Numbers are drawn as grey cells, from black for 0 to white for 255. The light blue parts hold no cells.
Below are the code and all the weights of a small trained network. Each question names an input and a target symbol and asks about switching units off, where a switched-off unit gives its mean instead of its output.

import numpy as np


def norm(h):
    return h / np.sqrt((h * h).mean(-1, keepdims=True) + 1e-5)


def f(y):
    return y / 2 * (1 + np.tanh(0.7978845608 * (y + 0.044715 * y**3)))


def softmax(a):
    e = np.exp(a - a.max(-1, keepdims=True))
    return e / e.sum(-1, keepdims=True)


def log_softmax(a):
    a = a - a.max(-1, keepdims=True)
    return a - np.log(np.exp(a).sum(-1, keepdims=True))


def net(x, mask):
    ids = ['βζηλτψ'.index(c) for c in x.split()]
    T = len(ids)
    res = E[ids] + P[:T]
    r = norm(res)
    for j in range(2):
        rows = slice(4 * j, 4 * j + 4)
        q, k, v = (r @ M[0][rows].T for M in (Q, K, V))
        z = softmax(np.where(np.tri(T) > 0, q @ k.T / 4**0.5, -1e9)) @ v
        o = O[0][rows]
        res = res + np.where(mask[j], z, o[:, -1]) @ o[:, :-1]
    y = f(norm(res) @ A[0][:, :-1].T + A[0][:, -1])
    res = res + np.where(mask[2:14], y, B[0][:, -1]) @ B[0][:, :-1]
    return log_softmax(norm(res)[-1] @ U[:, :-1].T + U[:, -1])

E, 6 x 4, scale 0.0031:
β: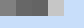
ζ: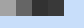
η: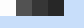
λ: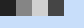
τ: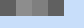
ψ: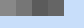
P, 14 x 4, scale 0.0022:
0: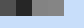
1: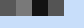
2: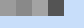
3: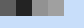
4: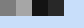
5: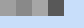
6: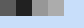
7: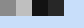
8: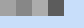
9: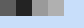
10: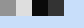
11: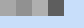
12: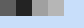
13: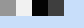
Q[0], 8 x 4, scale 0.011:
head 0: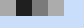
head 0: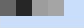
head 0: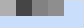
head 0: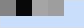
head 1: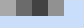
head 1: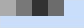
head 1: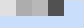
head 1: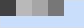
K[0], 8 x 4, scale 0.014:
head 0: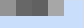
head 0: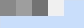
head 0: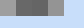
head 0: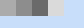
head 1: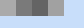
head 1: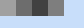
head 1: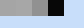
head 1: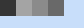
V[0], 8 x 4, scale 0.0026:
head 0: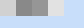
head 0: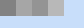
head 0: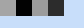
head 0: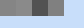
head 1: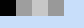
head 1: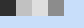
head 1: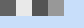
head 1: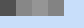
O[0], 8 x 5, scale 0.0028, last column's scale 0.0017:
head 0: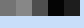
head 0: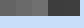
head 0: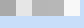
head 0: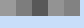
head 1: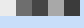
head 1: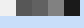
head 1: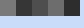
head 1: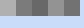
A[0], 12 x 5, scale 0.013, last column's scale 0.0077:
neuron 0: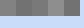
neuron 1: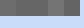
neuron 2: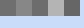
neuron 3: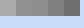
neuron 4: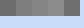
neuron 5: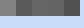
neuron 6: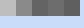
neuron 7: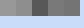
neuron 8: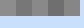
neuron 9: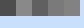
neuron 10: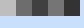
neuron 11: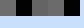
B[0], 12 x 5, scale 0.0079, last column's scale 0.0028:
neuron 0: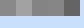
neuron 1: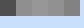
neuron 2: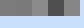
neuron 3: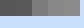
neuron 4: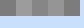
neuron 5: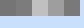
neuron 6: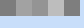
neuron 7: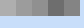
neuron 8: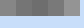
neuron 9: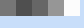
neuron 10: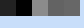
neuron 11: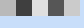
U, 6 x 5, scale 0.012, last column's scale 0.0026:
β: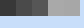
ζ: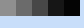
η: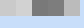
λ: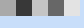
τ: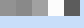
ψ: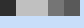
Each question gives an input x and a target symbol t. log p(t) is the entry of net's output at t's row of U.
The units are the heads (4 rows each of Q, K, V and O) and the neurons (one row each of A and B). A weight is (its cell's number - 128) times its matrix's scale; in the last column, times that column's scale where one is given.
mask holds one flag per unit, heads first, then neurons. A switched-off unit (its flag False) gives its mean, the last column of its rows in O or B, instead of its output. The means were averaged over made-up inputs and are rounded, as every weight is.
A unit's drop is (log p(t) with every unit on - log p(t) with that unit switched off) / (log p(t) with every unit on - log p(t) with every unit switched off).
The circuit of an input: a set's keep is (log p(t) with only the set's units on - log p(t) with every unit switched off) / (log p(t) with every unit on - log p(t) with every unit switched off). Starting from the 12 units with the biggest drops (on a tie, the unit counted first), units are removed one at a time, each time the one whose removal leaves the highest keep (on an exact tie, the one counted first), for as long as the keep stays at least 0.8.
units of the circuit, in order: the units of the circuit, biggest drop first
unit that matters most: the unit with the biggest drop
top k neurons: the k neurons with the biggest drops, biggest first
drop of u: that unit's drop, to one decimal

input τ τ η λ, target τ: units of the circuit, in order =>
neuron 11; head 1; head 0
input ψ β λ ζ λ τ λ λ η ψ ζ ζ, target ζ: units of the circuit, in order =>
head 1; neuron 11; neuron 1
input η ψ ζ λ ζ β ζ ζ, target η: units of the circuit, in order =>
neuron 6
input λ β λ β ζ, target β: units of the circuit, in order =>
neuron 10; neuron 6
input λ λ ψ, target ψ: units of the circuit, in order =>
neuron 11; head 1
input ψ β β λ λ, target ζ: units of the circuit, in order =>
head 1; neuron 11
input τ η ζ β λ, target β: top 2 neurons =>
neuron 11; neuron 7
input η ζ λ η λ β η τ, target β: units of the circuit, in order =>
neuron 9; head 0
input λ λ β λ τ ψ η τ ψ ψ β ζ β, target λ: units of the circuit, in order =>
head 0; neuron 11
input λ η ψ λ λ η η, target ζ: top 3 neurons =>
neuron 11; neuron 9; neuron 6
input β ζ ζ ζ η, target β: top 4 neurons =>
neuron 10; neuron 11; neuron 6; neuron 2
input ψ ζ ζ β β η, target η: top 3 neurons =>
neuron 6; neuron 11; neuron 9
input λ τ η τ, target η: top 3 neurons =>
neuron 9; neuron 11; neuron 2
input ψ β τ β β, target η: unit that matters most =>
head 0
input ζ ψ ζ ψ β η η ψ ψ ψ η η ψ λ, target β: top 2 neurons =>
neuron 9; neuron 11
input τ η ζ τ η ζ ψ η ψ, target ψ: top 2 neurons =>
neuron 11; neuron 9
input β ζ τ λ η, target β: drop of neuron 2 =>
0.1
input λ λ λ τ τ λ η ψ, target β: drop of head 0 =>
0.2
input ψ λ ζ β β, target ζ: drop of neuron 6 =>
0.3
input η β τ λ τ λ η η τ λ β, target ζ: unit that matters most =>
neuron 2
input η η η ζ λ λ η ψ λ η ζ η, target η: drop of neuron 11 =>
0.3
